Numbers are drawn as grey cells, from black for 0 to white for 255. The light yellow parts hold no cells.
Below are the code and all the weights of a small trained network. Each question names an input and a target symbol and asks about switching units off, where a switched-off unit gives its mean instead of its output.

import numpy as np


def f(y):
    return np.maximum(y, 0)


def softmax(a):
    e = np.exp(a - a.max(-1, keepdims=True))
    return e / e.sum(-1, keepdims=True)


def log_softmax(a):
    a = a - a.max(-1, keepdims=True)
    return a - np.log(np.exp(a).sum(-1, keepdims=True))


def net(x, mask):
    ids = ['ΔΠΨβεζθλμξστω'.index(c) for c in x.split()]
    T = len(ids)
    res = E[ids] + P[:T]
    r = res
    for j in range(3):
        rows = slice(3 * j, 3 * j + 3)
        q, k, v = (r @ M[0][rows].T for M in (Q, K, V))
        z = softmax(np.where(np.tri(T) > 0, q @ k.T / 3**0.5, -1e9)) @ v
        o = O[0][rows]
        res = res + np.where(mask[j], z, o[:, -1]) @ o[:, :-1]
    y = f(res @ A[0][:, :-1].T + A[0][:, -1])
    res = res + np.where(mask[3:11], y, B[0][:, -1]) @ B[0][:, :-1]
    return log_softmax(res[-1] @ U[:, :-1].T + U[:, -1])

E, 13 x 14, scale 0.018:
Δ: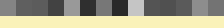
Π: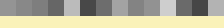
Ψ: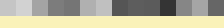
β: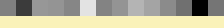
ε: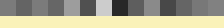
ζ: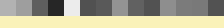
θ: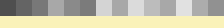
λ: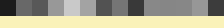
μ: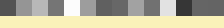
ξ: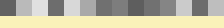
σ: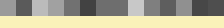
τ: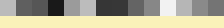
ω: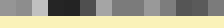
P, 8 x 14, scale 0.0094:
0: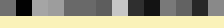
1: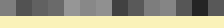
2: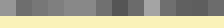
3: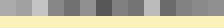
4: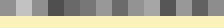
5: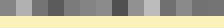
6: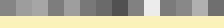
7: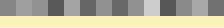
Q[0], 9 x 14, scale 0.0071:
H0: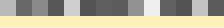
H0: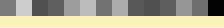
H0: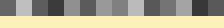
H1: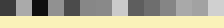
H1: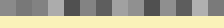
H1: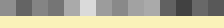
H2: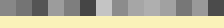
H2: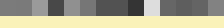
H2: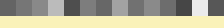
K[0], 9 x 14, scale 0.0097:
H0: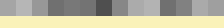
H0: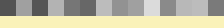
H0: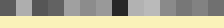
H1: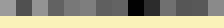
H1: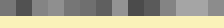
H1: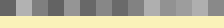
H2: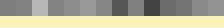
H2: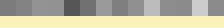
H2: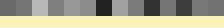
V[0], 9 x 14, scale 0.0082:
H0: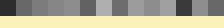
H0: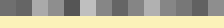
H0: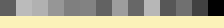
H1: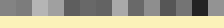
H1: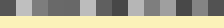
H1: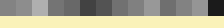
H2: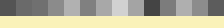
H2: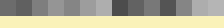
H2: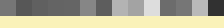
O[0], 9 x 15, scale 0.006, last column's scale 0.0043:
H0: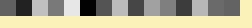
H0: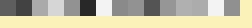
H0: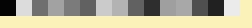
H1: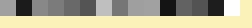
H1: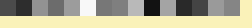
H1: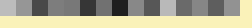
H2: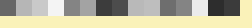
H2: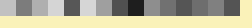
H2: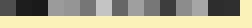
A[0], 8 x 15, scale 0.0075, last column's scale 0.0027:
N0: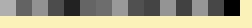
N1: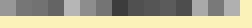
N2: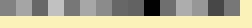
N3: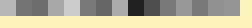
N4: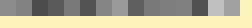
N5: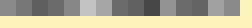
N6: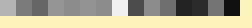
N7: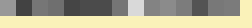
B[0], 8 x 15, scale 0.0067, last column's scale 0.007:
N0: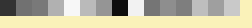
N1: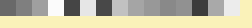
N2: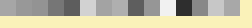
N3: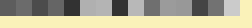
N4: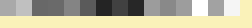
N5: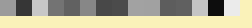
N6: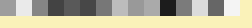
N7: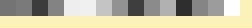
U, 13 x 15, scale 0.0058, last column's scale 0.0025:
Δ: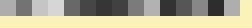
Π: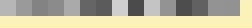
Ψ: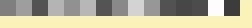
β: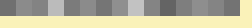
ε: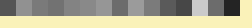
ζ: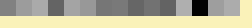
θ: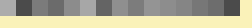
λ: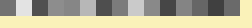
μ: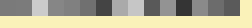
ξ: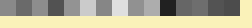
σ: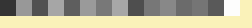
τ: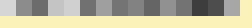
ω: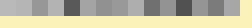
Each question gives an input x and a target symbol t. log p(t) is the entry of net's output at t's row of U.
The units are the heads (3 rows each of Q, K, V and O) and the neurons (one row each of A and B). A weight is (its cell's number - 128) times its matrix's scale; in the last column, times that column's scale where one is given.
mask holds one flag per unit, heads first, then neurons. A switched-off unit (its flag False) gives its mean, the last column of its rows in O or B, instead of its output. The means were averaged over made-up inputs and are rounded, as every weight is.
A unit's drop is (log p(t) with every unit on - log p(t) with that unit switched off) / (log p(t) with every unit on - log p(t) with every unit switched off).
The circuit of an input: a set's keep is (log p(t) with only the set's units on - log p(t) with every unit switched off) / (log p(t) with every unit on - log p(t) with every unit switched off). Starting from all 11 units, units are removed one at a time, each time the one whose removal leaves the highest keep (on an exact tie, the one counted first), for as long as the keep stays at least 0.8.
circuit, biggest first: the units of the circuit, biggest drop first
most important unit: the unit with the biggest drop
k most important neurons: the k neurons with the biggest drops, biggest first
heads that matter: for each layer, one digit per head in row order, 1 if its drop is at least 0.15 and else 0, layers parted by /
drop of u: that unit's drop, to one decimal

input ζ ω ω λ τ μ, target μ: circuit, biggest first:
[H1, N5]
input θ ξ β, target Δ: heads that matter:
011
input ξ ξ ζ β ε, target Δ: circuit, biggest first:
[H2, N5, N7, N4]
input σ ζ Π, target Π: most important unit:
H2
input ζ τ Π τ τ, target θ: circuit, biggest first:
[N5, H2, H0, N6]
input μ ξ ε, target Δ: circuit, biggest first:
[H2, N5, N7]
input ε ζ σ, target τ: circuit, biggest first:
[H1, N7]
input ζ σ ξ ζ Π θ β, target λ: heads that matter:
111
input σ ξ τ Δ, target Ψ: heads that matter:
100
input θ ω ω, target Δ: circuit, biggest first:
[H1, H2]
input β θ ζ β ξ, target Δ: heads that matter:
101
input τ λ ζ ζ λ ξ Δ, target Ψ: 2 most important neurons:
[N1, N5]
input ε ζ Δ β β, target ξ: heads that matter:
010
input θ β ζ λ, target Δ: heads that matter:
101
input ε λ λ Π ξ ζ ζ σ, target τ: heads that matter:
010
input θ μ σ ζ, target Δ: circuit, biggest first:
[H2]
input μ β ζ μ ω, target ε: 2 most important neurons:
[N0, N4]
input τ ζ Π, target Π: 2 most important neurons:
[N4, N0]
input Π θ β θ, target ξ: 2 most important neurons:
[N4, N0]
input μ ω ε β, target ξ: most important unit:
N6
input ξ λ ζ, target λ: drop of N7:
0.1
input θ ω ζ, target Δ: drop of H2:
0.4
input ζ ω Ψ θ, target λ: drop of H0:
1.0
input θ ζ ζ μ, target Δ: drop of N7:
0.2
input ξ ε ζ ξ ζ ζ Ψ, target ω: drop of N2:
0.6
